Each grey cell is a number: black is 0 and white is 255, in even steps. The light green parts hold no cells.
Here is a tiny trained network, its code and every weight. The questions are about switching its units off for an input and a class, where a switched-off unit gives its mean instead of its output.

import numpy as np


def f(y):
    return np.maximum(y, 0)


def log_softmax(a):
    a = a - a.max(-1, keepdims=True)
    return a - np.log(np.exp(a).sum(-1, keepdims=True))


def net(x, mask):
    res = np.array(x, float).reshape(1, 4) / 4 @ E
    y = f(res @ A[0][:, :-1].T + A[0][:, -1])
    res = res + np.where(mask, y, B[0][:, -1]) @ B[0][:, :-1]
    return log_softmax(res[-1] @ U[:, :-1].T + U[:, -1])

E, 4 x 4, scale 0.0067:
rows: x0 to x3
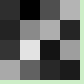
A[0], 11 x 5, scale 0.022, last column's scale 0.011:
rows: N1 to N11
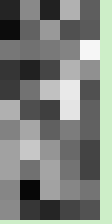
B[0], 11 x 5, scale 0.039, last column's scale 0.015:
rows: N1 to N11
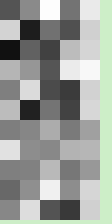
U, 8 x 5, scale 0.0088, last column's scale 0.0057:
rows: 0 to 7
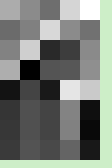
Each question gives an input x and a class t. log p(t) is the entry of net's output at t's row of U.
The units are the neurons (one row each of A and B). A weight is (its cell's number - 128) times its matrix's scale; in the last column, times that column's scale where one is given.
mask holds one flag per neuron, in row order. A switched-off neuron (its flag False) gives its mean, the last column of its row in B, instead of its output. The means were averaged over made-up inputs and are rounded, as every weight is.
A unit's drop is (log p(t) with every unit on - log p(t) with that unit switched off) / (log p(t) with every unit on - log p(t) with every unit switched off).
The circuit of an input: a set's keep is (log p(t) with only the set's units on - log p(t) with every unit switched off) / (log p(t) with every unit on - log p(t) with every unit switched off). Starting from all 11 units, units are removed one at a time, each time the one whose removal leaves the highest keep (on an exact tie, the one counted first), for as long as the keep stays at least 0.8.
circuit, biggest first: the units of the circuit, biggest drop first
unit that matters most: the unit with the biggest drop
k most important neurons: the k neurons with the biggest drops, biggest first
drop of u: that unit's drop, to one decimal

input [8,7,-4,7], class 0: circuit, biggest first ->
(N4)
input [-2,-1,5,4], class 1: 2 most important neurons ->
(N5, N4)
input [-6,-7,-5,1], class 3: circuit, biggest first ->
(N4, N1)
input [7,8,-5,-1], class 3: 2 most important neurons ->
(N2, N8)
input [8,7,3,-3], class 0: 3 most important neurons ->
(N4, N6, N1)
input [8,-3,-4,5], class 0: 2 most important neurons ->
(N4, N10)
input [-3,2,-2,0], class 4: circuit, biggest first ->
(N1, N2, N11, N10)
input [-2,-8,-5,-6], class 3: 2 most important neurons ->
(N6, N11)
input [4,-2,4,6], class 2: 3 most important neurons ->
(N11, N10, N8)
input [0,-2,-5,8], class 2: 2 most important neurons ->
(N11, N1)
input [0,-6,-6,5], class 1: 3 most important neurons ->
(N10, N2, N5)
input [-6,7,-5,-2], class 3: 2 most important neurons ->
(N4, N1)
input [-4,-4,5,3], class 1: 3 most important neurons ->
(N4, N2, N7)
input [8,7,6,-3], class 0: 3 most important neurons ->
(N4, N6, N1)
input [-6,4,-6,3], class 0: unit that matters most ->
N1
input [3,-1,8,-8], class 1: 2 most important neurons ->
(N1, N11)
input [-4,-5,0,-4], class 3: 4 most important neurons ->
(N4, N11, N1, N10)
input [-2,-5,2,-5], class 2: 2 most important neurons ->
(N2, N5)
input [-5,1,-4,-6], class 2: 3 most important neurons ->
(N4, N1, N10)
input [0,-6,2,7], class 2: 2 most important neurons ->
(N11, N2)
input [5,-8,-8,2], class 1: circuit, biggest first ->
(N10)
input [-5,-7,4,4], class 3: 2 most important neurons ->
(N4, N6)
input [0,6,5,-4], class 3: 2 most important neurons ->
(N2, N10)
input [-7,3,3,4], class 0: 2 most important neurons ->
(N1, N8)
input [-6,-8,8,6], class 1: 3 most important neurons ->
(N2, N4, N7)
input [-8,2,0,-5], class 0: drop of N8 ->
0.2
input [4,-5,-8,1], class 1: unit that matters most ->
N10
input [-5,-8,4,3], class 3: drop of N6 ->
0.1
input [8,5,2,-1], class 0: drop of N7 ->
0.0
